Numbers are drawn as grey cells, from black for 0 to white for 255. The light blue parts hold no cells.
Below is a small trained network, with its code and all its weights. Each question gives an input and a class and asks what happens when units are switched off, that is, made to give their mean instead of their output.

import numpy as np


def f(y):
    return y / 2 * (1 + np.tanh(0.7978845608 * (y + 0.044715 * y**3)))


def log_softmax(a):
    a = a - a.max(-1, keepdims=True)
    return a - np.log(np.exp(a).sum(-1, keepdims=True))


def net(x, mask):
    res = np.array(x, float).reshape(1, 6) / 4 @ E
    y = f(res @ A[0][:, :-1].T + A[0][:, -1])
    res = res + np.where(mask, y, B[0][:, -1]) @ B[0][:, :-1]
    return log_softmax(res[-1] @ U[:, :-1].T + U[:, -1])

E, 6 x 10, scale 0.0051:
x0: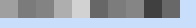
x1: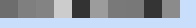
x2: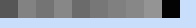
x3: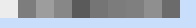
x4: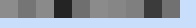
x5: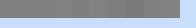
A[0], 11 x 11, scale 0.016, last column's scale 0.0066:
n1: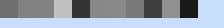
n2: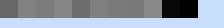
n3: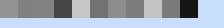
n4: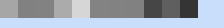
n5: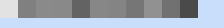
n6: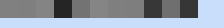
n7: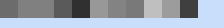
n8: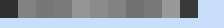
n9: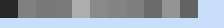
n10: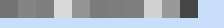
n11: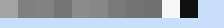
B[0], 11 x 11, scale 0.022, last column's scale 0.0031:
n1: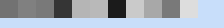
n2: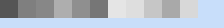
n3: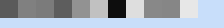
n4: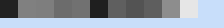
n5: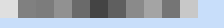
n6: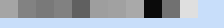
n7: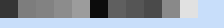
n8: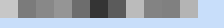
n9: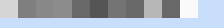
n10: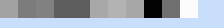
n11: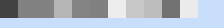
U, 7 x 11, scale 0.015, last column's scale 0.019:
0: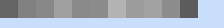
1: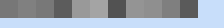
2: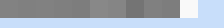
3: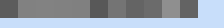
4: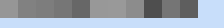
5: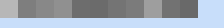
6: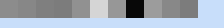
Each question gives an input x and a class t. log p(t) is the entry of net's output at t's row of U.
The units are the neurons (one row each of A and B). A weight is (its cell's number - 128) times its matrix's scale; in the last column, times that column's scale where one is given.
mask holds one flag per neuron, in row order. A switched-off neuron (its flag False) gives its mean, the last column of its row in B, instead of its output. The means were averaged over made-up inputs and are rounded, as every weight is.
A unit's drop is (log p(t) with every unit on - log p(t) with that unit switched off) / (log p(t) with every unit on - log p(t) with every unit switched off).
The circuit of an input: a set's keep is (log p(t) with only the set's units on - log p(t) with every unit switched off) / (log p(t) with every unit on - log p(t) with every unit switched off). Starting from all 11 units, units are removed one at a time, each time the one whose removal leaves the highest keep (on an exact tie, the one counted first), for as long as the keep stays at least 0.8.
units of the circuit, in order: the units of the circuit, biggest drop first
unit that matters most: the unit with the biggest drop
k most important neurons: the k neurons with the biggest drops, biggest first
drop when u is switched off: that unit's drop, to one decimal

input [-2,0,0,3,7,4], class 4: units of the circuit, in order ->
(n6)
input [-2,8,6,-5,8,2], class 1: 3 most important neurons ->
(n1, n10, n11)
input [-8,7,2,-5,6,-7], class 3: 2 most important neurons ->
(n7, n3)
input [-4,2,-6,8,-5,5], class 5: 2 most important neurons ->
(n5, n2)
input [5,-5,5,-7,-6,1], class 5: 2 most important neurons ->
(n9, n8)
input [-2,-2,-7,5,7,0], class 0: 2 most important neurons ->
(n11, n10)
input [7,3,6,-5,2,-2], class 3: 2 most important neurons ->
(n4, n11)
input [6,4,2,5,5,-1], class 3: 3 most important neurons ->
(n4, n10, n9)
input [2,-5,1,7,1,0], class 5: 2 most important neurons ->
(n5, n1)
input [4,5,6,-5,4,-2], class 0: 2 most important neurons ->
(n2, n10)
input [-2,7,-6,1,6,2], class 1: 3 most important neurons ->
(n1, n2, n10)
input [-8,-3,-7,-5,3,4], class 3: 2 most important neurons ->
(n7, n2)
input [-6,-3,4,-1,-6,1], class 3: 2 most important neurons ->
(n7, n6)
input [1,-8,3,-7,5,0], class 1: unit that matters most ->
n3
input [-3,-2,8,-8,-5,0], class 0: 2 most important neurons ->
(n2, n5)
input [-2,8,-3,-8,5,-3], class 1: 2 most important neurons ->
(n1, n5)
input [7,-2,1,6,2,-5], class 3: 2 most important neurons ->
(n4, n9)
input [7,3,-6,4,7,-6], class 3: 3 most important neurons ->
(n4, n10, n2)
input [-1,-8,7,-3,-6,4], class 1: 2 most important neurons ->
(n3, n11)
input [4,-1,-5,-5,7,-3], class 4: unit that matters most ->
n6
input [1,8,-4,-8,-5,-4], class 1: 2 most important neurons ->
(n1, n5)
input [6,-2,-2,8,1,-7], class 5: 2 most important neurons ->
(n5, n7)
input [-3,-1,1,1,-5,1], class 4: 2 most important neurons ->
(n10, n4)
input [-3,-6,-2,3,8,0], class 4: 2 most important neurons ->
(n6, n1)
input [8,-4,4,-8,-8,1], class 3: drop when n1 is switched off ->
0.1
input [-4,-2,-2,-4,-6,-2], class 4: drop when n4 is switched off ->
0.1
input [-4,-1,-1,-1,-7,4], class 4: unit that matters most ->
n10
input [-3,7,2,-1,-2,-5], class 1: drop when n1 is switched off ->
0.7
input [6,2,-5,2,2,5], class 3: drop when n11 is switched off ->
-0.1
